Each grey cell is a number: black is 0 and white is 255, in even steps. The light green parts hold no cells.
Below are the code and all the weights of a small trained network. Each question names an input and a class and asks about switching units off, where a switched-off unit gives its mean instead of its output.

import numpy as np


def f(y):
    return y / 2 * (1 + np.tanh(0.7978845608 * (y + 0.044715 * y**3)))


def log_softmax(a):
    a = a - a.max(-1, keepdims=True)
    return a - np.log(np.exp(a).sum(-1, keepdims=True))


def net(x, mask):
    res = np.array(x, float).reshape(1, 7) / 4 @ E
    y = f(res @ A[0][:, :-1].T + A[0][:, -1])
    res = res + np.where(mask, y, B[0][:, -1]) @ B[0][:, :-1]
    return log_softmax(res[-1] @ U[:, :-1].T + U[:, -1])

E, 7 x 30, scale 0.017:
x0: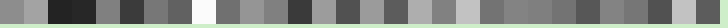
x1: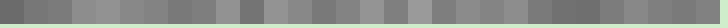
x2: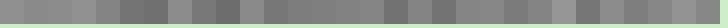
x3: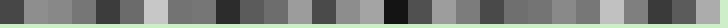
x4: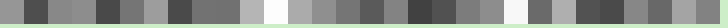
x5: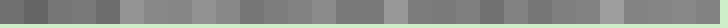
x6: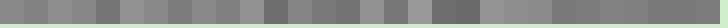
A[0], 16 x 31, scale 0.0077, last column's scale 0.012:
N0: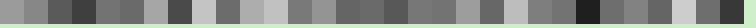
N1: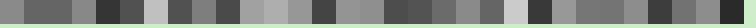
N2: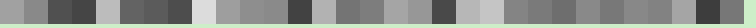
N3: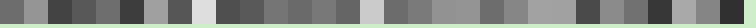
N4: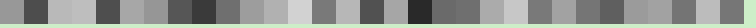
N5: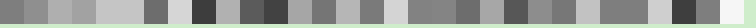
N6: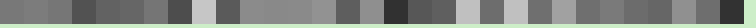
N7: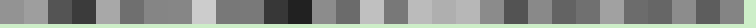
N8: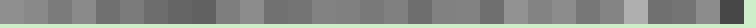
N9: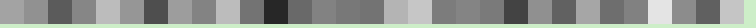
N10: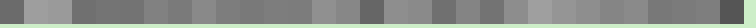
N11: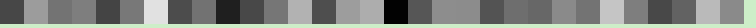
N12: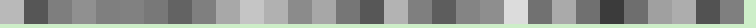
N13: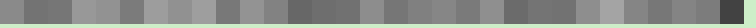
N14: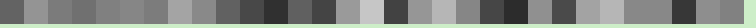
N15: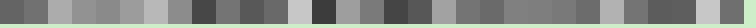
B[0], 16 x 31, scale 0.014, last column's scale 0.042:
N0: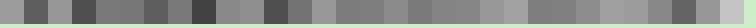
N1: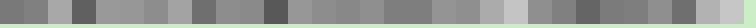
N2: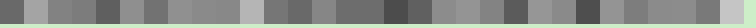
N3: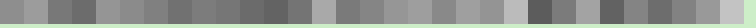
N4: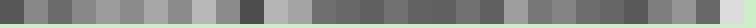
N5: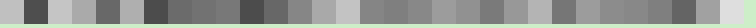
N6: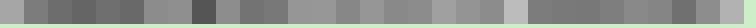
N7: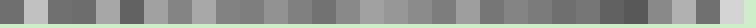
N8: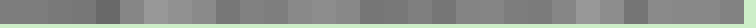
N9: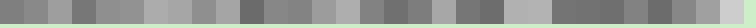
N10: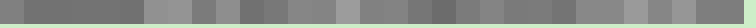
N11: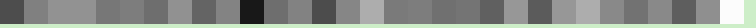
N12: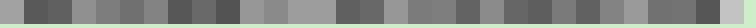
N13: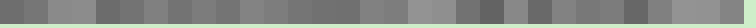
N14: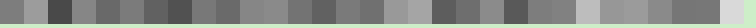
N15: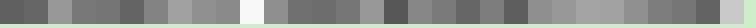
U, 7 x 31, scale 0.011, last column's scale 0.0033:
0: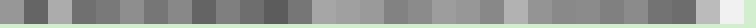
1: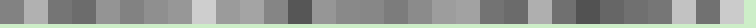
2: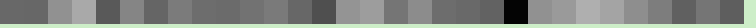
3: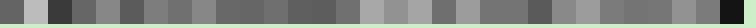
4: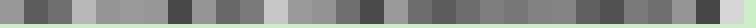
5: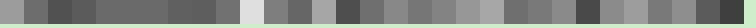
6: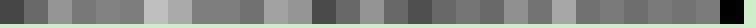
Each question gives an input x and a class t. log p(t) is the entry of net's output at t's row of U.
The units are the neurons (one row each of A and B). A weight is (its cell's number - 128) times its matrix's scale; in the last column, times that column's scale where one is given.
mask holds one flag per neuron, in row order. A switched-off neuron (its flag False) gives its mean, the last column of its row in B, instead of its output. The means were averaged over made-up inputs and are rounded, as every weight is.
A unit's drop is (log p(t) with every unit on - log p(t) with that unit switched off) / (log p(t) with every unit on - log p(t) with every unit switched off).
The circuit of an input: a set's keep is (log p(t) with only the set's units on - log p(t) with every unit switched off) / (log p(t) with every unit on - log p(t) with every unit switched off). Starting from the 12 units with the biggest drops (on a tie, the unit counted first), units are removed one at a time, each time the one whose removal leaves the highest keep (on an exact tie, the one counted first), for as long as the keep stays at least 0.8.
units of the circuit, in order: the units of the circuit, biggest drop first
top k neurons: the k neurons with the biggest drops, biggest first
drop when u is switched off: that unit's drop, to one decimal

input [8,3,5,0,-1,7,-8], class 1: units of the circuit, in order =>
[N11]
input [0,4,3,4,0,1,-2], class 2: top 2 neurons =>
[N4; N7]
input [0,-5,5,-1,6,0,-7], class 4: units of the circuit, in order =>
[N4; N11]
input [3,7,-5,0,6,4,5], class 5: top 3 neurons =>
[N11; N5; N12]
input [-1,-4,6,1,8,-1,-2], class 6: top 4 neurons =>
[N4; N1; N5; N14]
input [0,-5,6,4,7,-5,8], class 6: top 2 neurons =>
[N4; N5]
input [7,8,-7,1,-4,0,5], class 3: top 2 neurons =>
[N14; N3]
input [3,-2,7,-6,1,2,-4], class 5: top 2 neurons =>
[N12; N4]
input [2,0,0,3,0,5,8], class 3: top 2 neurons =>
[N5; N9]
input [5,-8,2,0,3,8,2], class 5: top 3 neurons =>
[N11; N5; N9]
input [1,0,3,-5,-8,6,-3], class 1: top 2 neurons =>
[N7; N11]
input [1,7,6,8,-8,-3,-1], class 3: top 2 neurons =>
[N7; N3]
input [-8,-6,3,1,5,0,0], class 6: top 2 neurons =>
[N4; N15]
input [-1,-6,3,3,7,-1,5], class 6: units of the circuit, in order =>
[N4]
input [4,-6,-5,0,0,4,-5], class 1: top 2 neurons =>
[N11; N5]
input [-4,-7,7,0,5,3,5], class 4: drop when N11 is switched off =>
0.3
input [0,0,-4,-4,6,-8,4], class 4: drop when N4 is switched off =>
0.5
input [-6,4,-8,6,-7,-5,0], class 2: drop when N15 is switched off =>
0.0
